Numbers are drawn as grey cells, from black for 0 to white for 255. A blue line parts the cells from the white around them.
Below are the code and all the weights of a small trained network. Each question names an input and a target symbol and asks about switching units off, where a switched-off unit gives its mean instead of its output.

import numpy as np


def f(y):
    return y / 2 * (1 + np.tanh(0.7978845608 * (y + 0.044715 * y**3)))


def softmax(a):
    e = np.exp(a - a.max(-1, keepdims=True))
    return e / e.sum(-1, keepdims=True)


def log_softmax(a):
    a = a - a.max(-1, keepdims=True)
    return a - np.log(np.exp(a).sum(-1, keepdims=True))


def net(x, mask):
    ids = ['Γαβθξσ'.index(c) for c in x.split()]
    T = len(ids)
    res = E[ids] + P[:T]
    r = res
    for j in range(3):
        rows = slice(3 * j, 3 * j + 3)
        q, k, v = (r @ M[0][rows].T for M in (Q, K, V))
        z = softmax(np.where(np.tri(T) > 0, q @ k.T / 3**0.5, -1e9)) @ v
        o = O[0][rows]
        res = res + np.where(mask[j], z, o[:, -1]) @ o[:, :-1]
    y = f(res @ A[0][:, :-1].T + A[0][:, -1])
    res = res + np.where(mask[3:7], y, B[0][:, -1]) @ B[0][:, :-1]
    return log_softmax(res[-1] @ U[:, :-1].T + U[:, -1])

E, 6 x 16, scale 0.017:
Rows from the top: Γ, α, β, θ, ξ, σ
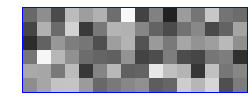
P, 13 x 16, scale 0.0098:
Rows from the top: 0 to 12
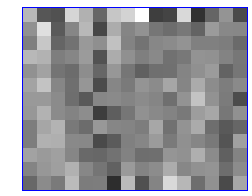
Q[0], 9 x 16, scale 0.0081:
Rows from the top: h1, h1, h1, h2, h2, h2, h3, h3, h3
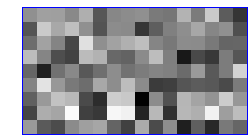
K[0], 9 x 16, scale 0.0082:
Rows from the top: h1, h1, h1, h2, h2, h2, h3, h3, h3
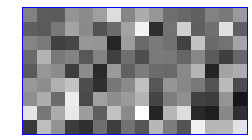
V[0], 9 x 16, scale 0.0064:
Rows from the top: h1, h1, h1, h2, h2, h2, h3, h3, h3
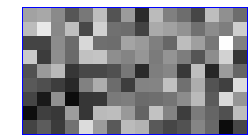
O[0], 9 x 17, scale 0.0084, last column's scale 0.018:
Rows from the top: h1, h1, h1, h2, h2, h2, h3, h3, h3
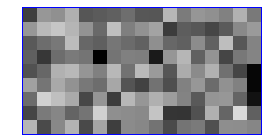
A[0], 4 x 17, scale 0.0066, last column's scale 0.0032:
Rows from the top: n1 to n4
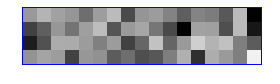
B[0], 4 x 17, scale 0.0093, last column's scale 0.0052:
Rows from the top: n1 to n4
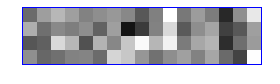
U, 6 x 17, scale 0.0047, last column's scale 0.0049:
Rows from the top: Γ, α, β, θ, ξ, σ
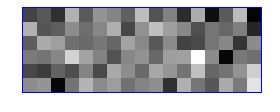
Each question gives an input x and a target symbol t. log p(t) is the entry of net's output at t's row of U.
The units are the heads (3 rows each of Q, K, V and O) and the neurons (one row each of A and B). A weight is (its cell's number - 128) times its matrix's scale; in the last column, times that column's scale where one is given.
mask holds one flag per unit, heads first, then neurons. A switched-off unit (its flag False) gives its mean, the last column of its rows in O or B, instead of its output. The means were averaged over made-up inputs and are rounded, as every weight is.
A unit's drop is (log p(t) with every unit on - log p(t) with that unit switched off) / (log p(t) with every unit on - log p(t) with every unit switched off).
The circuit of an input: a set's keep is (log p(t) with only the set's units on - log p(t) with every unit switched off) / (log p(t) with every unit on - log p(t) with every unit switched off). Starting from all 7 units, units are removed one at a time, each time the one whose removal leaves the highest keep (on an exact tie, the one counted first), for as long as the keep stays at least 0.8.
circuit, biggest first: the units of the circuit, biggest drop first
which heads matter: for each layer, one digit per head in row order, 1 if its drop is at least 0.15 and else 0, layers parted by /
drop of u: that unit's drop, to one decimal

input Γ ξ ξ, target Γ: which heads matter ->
101
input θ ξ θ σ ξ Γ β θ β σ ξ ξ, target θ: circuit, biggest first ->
h1; n1
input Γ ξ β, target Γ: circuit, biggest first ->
h3
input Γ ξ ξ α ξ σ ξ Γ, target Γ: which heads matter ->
101
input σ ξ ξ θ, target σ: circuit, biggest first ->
h1; n1
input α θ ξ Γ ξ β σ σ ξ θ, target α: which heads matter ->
111
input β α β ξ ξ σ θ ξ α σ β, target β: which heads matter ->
001
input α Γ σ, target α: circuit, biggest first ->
h3; n2; h1
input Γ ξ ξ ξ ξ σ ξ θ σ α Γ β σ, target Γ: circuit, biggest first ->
h3; h1; h2
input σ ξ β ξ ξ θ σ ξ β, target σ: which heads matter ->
101
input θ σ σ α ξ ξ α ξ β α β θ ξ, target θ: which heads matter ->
110
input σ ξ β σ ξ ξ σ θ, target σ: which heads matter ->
100
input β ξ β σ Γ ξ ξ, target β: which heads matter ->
001
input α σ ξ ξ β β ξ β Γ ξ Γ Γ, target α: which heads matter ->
001
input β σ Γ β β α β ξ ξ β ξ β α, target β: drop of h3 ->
1.2
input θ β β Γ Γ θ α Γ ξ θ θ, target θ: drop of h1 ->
0.2
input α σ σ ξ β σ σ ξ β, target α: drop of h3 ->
0.7
